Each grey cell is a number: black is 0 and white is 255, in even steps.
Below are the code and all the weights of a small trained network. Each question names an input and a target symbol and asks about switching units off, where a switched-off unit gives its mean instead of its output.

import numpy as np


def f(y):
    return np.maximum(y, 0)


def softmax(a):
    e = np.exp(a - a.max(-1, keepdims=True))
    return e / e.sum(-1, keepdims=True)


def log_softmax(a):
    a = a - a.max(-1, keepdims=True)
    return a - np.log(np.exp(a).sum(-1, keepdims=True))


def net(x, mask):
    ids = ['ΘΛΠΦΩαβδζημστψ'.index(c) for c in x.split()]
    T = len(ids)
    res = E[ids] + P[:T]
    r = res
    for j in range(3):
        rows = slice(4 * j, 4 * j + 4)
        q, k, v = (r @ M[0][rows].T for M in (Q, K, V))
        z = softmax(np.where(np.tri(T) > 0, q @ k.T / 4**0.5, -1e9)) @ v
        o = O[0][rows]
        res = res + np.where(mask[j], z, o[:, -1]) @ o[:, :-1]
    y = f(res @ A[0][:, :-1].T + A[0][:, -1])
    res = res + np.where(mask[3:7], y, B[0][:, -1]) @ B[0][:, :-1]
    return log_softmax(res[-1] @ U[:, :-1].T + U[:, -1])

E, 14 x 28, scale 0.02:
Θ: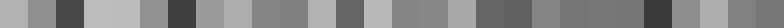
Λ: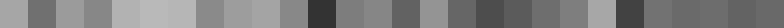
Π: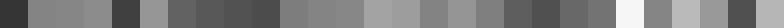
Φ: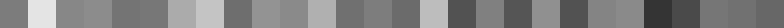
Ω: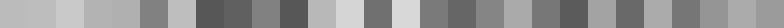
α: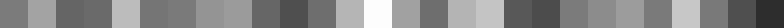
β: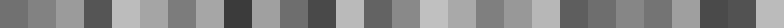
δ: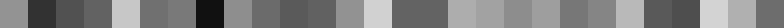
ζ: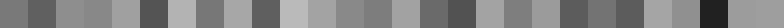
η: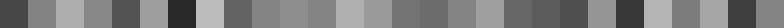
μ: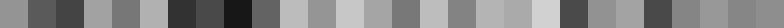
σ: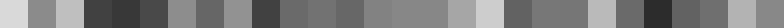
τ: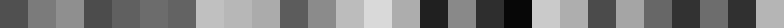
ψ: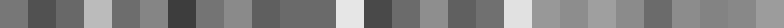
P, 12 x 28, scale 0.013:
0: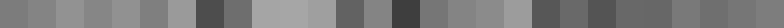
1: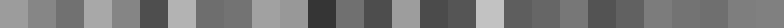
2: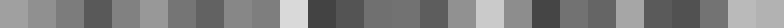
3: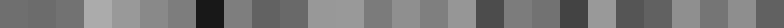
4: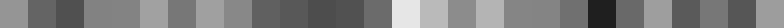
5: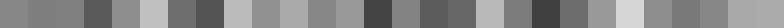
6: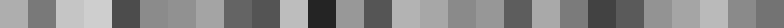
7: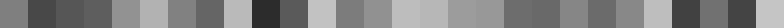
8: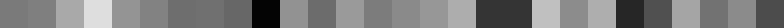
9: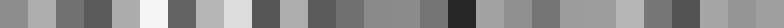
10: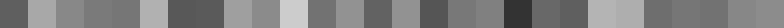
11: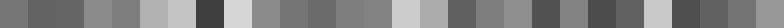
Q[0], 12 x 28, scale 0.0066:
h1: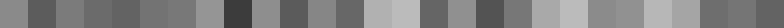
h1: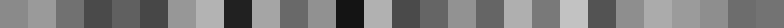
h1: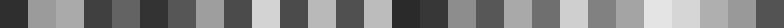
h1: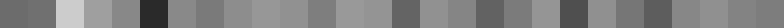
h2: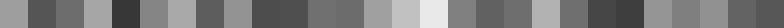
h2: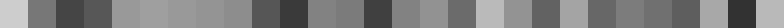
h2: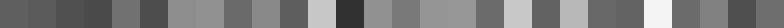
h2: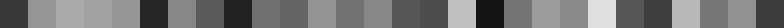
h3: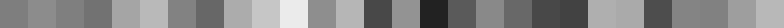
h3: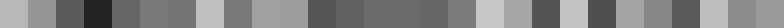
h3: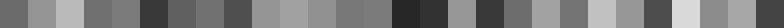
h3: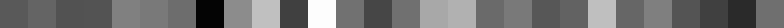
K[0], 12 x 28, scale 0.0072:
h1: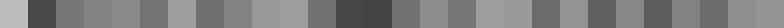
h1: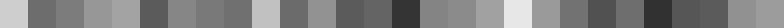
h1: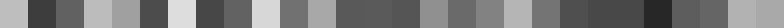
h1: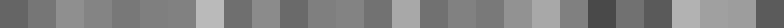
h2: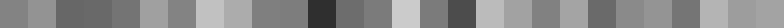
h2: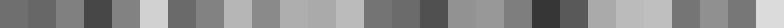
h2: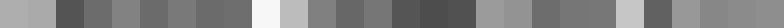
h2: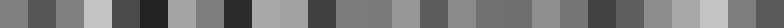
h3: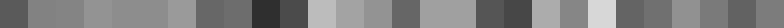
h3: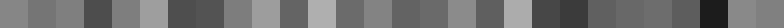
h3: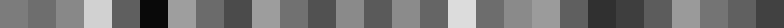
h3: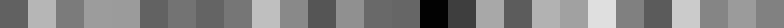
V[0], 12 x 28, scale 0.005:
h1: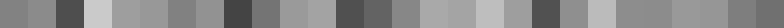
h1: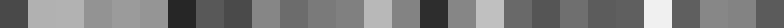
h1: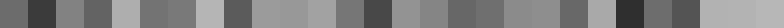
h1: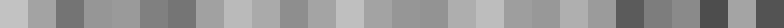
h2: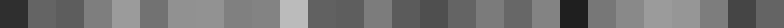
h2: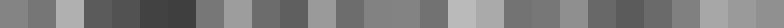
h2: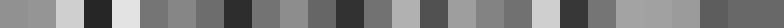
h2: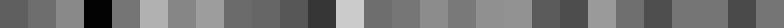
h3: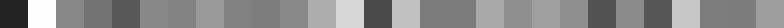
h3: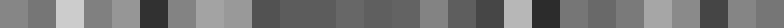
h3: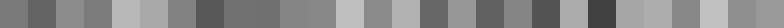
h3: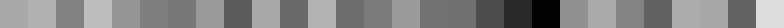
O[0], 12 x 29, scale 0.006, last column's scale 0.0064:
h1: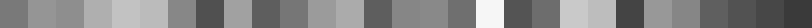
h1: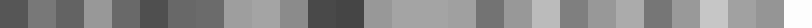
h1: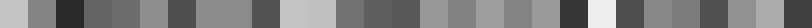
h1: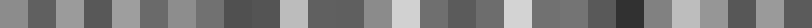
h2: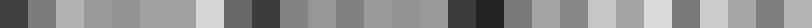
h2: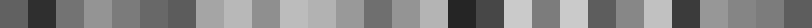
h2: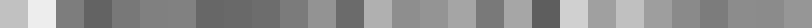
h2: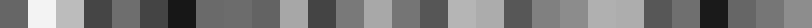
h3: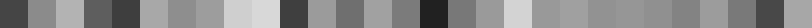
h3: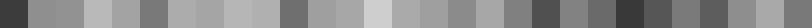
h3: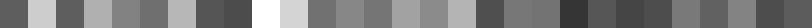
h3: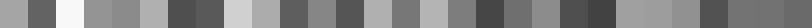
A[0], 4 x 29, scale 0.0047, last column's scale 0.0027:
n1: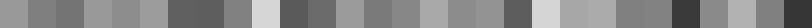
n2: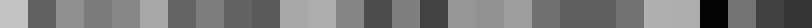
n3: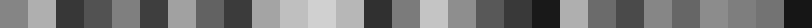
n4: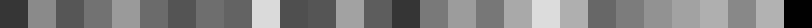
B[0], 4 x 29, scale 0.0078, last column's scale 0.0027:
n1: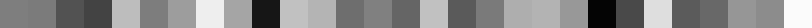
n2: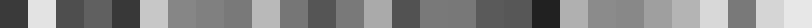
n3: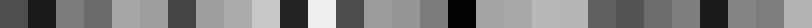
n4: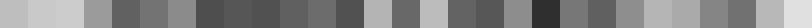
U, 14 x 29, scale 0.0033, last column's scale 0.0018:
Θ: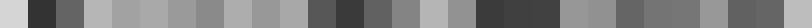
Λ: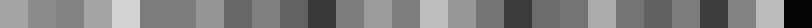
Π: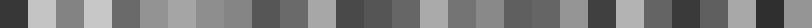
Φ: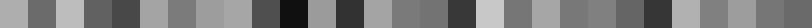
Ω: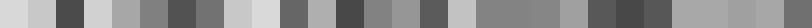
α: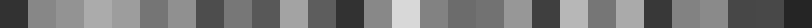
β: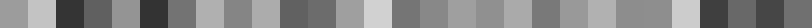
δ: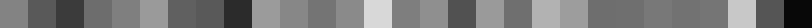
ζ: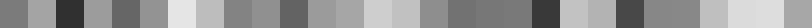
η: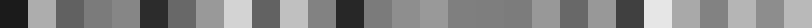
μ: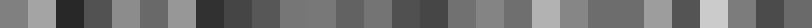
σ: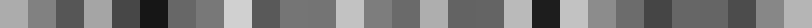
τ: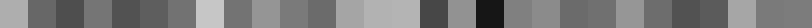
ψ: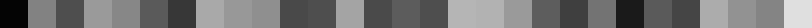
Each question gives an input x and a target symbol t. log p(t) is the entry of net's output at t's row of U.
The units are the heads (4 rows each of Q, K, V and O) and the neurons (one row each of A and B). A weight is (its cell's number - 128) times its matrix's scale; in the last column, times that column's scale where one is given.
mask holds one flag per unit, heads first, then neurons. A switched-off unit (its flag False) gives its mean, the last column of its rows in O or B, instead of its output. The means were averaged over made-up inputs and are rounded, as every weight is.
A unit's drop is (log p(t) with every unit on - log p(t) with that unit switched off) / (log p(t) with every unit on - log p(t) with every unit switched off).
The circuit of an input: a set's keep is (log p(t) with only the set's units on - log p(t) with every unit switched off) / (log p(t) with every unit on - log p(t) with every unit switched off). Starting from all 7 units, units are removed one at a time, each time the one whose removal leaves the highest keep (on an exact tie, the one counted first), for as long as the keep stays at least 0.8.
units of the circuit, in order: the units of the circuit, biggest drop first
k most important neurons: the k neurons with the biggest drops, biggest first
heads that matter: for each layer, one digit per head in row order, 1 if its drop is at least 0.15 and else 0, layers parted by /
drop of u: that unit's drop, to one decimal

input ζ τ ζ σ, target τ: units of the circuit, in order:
(h1)
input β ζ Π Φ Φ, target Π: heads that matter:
100
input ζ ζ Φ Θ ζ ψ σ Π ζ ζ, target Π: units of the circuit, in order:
(h1; h3)
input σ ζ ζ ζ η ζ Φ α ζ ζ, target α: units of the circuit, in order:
(h1; h3)
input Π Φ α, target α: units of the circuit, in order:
(h1; h3)
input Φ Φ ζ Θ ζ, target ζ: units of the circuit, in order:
(h1; n2; h2)
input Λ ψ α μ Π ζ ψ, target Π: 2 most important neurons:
(n1; n4)
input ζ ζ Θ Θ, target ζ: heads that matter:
011
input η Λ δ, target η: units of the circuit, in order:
(h1; n1; h2)
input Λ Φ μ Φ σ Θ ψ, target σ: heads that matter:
010
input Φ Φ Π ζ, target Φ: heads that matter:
001
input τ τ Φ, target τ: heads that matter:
100
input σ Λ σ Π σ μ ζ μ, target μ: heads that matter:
001
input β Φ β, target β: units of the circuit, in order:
(h2)
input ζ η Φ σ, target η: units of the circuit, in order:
(h1; h2)
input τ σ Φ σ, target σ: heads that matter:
011
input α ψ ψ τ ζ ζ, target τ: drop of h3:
0.1
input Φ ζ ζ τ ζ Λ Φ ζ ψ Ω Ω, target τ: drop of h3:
-0.1
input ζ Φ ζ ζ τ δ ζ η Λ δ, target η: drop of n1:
0.4
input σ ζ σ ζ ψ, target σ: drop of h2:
0.6
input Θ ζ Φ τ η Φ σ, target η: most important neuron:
(n1)
